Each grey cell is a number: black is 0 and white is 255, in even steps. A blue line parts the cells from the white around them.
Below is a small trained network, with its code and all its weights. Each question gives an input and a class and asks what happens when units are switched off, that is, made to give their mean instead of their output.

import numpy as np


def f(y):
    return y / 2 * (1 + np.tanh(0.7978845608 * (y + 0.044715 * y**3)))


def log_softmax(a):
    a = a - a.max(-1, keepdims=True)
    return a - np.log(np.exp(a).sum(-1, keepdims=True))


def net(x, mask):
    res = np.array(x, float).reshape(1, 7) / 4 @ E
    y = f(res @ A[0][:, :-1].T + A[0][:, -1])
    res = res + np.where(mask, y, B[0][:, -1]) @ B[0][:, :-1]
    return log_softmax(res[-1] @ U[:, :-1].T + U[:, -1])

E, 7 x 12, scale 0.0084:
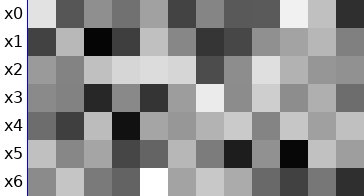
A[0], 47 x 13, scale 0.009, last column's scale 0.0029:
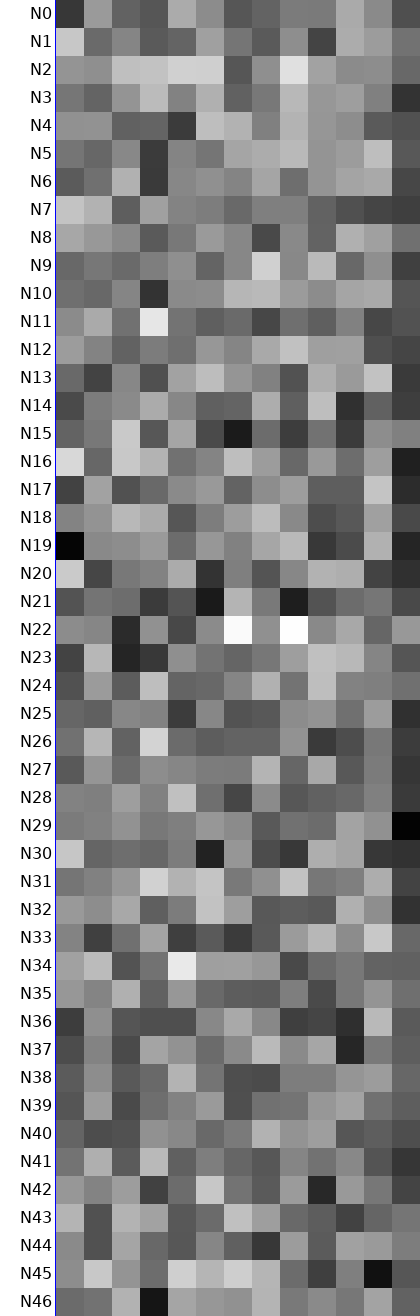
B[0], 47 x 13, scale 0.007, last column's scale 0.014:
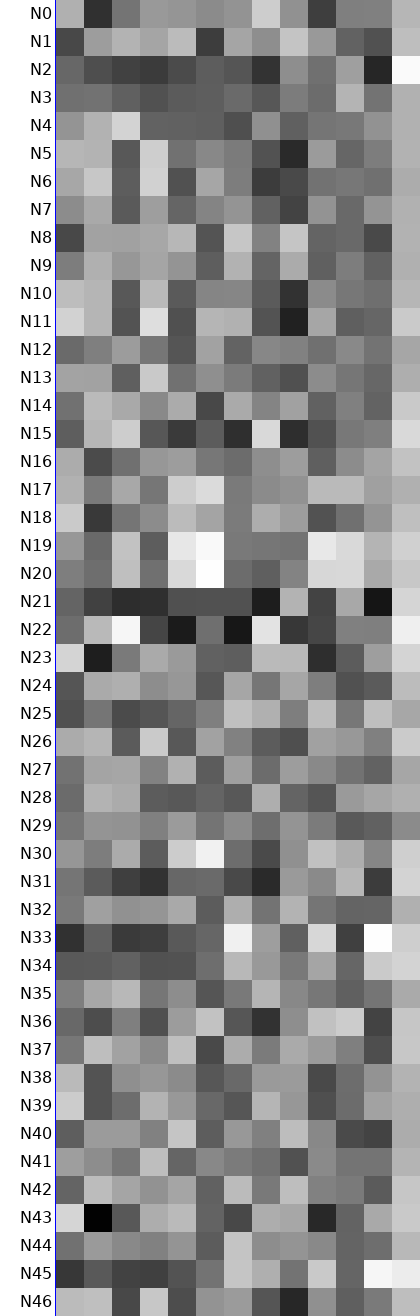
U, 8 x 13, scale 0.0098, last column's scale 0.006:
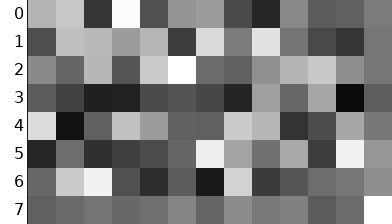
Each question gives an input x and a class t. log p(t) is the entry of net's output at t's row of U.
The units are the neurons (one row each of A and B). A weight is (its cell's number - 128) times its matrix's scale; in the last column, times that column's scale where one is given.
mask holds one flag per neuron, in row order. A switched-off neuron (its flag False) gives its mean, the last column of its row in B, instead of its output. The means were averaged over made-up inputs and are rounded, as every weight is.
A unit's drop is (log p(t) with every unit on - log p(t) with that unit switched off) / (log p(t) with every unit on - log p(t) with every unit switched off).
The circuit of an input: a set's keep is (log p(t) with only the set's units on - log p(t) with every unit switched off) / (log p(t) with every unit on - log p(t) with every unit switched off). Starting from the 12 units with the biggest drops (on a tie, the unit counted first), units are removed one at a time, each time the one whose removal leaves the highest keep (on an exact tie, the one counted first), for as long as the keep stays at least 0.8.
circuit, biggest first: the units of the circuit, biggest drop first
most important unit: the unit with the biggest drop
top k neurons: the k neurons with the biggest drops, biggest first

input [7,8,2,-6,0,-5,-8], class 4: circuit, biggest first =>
[N23]
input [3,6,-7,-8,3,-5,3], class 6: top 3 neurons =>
[N15; N2; N28]
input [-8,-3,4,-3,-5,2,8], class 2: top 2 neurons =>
[N19; N33]
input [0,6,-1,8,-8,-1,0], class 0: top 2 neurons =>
[N11; N26]
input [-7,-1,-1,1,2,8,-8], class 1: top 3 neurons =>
[N1; N42; N45]
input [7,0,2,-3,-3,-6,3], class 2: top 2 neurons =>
[N20; N30]
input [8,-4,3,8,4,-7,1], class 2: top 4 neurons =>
[N20; N30; N15; N16]
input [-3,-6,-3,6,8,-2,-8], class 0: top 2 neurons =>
[N5; N10]
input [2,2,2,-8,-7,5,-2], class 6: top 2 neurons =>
[N15; N28]
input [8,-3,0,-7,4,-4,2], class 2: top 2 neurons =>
[N20; N30]
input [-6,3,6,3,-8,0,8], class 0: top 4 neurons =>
[N26; N11; N33; N41]
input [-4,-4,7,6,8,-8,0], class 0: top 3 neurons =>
[N5; N10; N46]
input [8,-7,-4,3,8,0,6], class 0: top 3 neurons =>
[N46; N10; N5]
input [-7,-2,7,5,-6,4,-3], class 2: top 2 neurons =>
[N19; N21]
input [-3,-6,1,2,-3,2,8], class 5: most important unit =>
N45
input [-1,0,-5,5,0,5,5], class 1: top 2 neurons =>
[N2; N42]
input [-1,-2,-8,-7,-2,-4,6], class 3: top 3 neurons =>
[N21; N36; N22]
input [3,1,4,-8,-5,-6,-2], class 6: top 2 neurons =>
[N15; N28]
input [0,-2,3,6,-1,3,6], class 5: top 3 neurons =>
[N45; N15; N34]
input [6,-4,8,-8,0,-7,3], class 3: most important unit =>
N2
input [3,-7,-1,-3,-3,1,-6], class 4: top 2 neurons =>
[N43; N45]
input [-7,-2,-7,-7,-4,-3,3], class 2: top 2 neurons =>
[N19; N36]
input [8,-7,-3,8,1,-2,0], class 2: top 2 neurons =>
[N30; N20]
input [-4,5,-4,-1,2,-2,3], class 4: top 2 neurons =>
[N23; N2]
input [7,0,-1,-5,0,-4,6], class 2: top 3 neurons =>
[N30; N20; N33]
